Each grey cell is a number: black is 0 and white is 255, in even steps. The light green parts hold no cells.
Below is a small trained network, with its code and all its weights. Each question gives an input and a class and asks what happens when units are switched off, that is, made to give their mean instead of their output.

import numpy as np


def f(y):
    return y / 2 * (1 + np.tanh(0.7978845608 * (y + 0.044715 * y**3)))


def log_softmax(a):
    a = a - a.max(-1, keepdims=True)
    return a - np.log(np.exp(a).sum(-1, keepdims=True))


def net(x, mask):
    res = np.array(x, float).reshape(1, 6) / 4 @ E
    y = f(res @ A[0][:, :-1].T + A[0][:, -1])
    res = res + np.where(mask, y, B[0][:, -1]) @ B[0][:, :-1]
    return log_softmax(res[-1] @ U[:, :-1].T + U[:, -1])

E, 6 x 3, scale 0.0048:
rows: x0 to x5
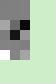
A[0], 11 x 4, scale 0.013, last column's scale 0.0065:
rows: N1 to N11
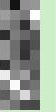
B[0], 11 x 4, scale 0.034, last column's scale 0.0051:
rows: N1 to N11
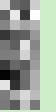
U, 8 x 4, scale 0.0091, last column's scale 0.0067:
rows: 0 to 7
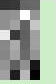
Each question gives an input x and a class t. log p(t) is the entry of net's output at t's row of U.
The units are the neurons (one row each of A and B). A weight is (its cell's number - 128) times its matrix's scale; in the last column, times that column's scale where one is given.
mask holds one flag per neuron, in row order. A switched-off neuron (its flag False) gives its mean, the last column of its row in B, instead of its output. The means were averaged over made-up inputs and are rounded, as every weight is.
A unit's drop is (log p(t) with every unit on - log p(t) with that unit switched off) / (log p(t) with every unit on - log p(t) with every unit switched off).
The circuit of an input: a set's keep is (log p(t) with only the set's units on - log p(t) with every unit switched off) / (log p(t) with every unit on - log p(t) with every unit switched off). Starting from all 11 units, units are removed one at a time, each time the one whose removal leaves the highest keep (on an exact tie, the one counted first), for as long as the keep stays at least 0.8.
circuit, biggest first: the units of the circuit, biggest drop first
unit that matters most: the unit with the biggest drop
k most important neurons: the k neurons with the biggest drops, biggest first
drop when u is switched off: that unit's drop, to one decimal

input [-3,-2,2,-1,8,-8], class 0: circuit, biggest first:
(N4)
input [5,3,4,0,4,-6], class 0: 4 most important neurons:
(N4, N7, N10, N2)
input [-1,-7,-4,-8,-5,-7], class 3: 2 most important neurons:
(N9, N8)
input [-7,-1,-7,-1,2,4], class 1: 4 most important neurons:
(N10, N1, N7, N4)
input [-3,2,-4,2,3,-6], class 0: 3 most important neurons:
(N4, N7, N2)
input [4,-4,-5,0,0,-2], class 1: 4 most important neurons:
(N10, N2, N1, N8)
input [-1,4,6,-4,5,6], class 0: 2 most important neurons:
(N8, N10)
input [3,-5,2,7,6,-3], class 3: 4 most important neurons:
(N1, N2, N10, N8)
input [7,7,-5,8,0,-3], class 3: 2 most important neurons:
(N1, N2)
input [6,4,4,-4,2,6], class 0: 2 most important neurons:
(N8, N1)
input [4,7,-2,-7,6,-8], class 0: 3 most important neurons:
(N4, N7, N1)
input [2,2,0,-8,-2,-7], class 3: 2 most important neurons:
(N9, N8)
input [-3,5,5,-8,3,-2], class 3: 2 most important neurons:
(N9, N10)
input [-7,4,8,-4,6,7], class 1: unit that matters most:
N6
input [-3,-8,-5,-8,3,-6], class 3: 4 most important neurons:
(N9, N8, N2, N3)
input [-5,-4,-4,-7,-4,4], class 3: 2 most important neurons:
(N9, N3)
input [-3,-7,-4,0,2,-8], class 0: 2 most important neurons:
(N4, N7)
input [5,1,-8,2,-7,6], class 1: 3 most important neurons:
(N10, N7, N4)
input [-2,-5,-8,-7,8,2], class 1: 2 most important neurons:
(N10, N1)
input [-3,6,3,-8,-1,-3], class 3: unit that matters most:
N9
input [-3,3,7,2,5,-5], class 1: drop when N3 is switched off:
0.2
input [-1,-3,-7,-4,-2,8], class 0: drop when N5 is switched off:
0.0
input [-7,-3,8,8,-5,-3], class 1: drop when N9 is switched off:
0.1
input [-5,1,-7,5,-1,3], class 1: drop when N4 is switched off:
0.2
